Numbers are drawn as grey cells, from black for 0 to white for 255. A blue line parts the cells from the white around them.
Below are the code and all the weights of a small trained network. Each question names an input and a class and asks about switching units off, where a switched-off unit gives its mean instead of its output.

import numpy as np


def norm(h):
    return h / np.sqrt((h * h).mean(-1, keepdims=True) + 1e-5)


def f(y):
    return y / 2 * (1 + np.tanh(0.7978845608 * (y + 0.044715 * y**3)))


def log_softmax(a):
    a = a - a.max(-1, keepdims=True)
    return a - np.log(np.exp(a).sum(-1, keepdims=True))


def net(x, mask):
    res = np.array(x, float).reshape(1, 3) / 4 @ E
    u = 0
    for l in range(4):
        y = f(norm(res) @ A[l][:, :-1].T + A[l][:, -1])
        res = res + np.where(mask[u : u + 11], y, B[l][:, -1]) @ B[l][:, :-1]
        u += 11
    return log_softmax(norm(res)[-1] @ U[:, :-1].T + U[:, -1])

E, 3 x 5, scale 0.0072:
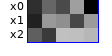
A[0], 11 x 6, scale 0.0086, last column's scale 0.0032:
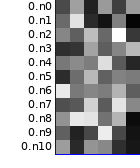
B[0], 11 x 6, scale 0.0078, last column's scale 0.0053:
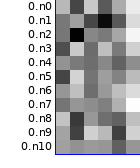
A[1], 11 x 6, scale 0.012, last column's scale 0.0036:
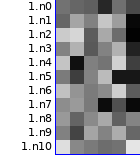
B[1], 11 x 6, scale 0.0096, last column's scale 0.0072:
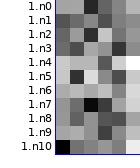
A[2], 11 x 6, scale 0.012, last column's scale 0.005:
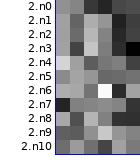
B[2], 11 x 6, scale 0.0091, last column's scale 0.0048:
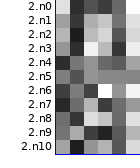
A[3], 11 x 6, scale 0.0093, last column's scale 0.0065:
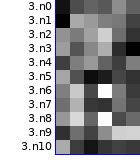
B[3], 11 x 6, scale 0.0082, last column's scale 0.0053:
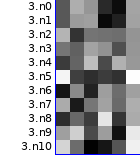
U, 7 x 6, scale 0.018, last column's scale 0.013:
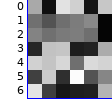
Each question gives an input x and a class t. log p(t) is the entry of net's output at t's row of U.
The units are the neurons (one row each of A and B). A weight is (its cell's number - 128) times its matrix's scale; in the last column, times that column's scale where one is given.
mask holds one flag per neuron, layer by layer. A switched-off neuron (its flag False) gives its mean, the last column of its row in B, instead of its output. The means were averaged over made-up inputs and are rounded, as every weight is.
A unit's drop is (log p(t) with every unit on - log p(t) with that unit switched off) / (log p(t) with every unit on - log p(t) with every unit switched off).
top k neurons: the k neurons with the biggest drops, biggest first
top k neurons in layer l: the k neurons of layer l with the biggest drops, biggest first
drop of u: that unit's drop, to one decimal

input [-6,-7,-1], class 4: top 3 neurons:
(1.n4, 0.n3, 0.n5)
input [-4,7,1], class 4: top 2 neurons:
(0.n2, 0.n8)
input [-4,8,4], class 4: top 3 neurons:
(0.n2, 0.n8, 1.n10)
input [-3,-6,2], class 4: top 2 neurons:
(1.n4, 0.n3)
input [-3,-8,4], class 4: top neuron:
(1.n4)
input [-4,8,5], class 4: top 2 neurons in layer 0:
(0.n2, 0.n8)
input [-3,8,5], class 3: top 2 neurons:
(0.n5, 0.n3)
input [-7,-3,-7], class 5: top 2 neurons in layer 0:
(0.n6, 0.n0)
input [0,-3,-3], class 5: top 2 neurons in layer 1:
(1.n2, 1.n6)
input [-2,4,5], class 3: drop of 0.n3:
0.9
